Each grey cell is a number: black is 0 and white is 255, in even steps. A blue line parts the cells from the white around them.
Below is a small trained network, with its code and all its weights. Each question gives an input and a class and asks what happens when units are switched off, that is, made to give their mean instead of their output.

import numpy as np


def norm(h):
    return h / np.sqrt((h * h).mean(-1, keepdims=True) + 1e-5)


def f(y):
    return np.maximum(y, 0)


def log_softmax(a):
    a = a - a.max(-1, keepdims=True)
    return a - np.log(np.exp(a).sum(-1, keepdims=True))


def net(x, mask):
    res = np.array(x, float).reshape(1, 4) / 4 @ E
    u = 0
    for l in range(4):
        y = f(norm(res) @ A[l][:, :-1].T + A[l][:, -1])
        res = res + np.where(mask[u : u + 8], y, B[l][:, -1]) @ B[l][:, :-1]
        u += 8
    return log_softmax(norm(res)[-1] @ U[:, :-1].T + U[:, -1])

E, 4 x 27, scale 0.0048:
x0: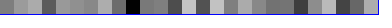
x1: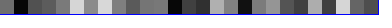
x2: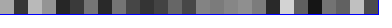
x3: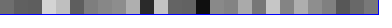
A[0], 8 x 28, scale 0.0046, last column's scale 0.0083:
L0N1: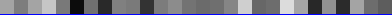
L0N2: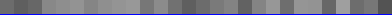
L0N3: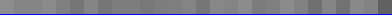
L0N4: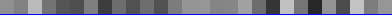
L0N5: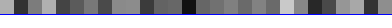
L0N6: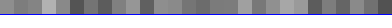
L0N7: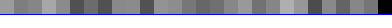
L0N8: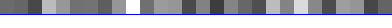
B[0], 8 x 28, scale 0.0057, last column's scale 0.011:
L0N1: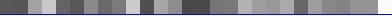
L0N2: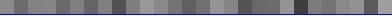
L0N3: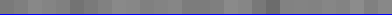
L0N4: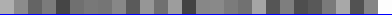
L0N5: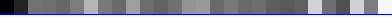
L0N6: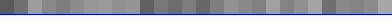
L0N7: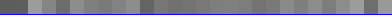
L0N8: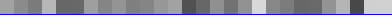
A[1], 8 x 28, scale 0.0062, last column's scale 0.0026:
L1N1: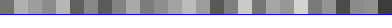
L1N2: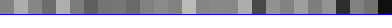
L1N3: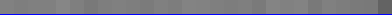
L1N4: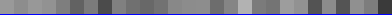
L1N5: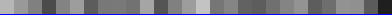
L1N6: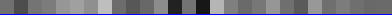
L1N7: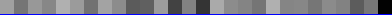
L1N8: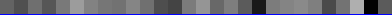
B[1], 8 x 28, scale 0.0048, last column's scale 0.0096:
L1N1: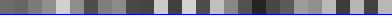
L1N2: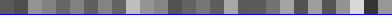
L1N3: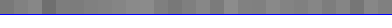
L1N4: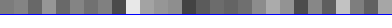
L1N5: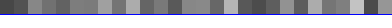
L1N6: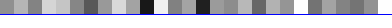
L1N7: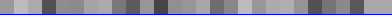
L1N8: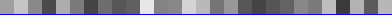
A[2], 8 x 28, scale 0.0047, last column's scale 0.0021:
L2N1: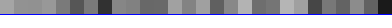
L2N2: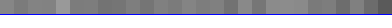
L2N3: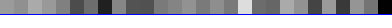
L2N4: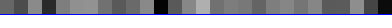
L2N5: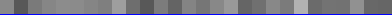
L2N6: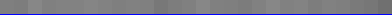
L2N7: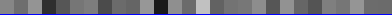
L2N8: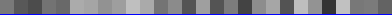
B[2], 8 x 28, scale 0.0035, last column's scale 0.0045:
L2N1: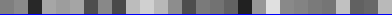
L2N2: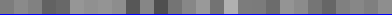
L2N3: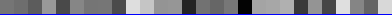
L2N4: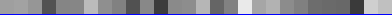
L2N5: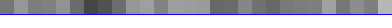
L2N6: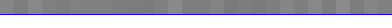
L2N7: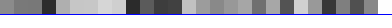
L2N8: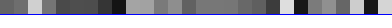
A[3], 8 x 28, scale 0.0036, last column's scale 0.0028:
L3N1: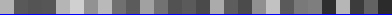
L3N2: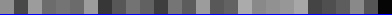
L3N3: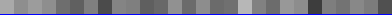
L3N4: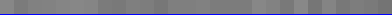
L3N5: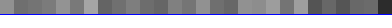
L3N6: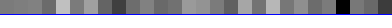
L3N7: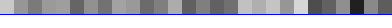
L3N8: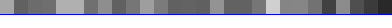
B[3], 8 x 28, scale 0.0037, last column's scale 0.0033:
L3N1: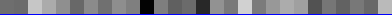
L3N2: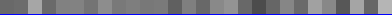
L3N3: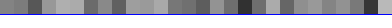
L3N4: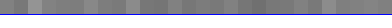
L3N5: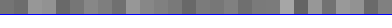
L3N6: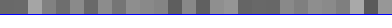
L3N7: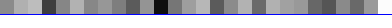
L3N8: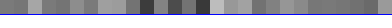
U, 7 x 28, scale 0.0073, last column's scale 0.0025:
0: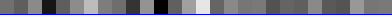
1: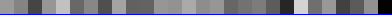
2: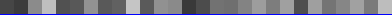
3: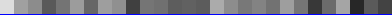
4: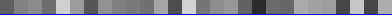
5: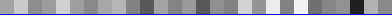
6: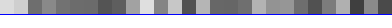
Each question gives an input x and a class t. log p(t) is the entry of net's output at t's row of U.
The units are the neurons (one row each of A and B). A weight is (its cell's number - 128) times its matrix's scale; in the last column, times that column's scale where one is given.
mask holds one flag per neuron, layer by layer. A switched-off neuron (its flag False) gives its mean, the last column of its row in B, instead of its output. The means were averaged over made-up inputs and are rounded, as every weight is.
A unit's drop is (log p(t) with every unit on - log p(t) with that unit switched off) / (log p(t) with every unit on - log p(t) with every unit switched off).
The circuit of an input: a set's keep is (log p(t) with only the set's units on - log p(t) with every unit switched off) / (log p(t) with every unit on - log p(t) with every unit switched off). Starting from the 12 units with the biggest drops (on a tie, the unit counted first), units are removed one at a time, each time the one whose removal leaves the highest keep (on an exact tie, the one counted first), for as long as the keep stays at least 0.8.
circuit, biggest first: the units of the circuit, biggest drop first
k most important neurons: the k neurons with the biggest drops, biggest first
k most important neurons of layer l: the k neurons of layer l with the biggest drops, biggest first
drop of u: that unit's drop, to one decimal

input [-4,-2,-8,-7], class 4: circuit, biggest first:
L0N4; L0N1
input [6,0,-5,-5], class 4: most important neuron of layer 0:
L0N8
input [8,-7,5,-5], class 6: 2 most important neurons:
L0N4; L0N5
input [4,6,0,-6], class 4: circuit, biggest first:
L0N8; L1N6
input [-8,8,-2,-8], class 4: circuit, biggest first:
L0N4; L1N8
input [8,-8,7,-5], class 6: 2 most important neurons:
L0N4; L0N5
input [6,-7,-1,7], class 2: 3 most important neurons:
L0N1; L1N6; L2N3
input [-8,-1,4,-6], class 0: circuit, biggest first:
L1N6; L2N7
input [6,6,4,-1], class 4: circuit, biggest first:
L0N8; L1N8
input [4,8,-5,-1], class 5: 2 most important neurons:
L0N5; L1N6
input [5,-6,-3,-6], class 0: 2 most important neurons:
L0N1; L1N6
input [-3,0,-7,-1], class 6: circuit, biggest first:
L0N5; L1N6
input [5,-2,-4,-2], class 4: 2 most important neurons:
L0N4; L0N8
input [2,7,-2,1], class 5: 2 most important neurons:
L0N5; L1N6
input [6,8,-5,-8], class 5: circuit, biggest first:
L1N6
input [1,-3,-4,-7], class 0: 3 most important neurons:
L1N6; L0N1; L2N4
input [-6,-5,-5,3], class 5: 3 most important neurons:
L0N8; L0N4; L0N5
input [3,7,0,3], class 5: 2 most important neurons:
L1N6; L0N5
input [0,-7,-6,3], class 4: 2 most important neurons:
L1N1; L0N4
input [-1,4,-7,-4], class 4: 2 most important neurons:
L0N8; L0N1
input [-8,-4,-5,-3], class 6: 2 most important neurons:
L0N8; L1N6
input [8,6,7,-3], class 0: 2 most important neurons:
L0N1; L0N4
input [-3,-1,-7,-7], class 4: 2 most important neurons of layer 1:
L1N7; L1N5
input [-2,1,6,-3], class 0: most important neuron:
L0N5
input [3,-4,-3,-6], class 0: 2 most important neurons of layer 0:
L0N1; L0N8
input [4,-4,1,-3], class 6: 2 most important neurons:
L0N5; L0N4
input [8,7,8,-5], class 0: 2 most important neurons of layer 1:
L1N8; L1N1
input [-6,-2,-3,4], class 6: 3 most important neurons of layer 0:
L0N8; L0N5; L0N1
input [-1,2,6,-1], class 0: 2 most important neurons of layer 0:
L0N5; L0N8
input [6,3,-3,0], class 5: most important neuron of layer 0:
L0N5
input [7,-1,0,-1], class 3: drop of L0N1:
0.4
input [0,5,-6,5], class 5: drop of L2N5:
0.0
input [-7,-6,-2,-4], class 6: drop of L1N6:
0.1
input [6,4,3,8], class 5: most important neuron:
L1N6
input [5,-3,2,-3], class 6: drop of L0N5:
0.3
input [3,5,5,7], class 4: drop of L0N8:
0.2
